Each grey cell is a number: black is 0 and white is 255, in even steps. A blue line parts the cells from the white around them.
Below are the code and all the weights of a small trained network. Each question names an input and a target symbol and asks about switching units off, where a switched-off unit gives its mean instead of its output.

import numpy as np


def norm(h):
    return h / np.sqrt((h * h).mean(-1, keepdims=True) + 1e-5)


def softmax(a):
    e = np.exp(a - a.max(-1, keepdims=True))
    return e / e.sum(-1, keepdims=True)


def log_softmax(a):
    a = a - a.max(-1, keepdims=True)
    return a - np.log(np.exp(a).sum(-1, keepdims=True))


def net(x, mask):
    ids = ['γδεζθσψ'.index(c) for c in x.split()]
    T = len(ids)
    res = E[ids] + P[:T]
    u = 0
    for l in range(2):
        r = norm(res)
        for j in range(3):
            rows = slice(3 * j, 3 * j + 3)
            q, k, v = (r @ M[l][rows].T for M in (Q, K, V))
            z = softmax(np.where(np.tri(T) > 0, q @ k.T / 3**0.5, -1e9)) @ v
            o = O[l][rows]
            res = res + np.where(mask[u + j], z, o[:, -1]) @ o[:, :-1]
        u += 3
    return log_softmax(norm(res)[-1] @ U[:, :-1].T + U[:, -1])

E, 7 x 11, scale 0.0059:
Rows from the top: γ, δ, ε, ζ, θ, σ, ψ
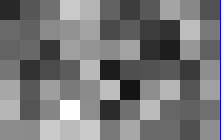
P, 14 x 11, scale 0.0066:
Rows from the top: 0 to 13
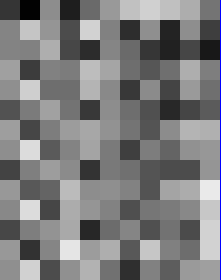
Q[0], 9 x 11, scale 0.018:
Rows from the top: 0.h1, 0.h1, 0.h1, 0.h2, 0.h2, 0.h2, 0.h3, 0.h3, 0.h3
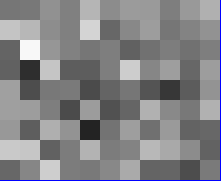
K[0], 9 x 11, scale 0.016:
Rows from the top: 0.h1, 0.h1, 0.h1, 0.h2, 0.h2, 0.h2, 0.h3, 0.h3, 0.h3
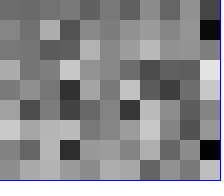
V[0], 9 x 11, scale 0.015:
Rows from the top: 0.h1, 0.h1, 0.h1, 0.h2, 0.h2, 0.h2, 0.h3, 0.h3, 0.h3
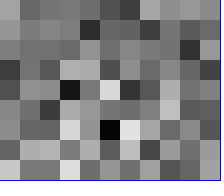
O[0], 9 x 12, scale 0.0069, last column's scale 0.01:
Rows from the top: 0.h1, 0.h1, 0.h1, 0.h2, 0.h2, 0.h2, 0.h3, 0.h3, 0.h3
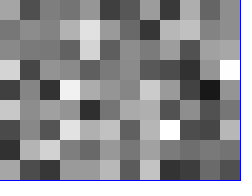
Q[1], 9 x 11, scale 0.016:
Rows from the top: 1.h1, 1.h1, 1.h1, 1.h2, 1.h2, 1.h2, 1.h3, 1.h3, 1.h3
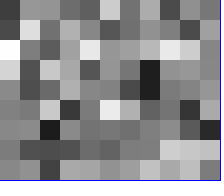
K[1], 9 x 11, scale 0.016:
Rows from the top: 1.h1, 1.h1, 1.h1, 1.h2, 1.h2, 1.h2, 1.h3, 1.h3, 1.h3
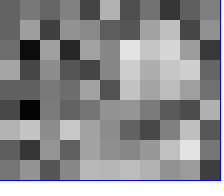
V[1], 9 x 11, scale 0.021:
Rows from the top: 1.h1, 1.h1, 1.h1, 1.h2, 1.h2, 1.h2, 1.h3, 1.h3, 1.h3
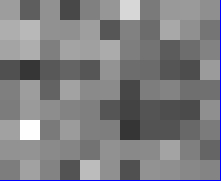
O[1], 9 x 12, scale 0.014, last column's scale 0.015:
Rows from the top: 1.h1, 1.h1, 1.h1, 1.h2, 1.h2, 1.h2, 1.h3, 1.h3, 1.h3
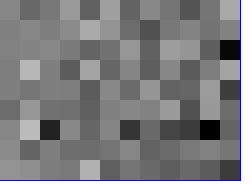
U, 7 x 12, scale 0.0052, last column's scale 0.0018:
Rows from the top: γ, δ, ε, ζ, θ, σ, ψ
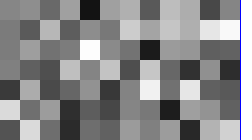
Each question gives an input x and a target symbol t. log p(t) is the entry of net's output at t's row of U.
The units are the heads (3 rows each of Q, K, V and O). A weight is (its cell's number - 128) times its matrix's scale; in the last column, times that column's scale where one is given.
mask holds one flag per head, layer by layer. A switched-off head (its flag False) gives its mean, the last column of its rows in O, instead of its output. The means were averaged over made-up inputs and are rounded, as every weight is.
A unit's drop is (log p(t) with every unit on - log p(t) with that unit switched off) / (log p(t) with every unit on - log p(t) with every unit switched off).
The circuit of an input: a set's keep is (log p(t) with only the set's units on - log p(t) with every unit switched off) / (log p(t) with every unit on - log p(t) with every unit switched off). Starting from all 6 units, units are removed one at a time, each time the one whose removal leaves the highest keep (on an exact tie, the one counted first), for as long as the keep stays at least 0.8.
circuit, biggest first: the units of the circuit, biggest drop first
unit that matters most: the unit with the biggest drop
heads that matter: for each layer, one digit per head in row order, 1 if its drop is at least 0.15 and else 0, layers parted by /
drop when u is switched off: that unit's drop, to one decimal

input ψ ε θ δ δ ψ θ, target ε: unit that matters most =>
0.h3
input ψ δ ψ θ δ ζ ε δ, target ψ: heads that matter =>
100 / 010
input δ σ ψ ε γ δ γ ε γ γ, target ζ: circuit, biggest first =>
0.h2; 1.h3
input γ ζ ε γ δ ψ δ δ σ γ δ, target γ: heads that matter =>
111 / 001
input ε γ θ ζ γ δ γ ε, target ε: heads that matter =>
101 / 000
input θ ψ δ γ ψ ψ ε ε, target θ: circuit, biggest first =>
0.h2; 1.h1
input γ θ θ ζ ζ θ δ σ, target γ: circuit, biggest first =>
0.h2; 0.h1; 1.h1; 1.h3
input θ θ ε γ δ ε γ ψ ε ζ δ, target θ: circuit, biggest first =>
1.h1; 0.h2
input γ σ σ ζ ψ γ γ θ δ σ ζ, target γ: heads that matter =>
111 / 100
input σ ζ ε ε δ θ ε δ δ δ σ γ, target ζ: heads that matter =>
001 / 000
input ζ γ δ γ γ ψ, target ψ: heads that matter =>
001 / 010
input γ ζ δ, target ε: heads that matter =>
101 / 001
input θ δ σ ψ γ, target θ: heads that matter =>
010 / 100
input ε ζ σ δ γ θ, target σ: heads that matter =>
001 / 000
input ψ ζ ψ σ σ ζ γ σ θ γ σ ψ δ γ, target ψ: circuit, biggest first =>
0.h1; 1.h2
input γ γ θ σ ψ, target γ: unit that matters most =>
0.h2
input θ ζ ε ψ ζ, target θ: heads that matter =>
010 / 100
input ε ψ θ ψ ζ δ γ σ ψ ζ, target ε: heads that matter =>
101 / 011
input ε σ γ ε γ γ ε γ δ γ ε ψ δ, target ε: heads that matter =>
101 / 010
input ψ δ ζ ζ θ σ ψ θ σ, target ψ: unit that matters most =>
1.h2
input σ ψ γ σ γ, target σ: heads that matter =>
011 / 000
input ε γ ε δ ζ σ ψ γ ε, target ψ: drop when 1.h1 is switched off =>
0.1
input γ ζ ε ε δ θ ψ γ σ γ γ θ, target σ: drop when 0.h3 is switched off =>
0.7
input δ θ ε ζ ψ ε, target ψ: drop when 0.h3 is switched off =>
0.3
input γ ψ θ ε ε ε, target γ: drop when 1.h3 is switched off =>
0.2
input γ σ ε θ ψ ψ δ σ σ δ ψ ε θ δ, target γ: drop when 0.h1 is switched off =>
0.3
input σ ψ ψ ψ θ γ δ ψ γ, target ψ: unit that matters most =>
1.h2
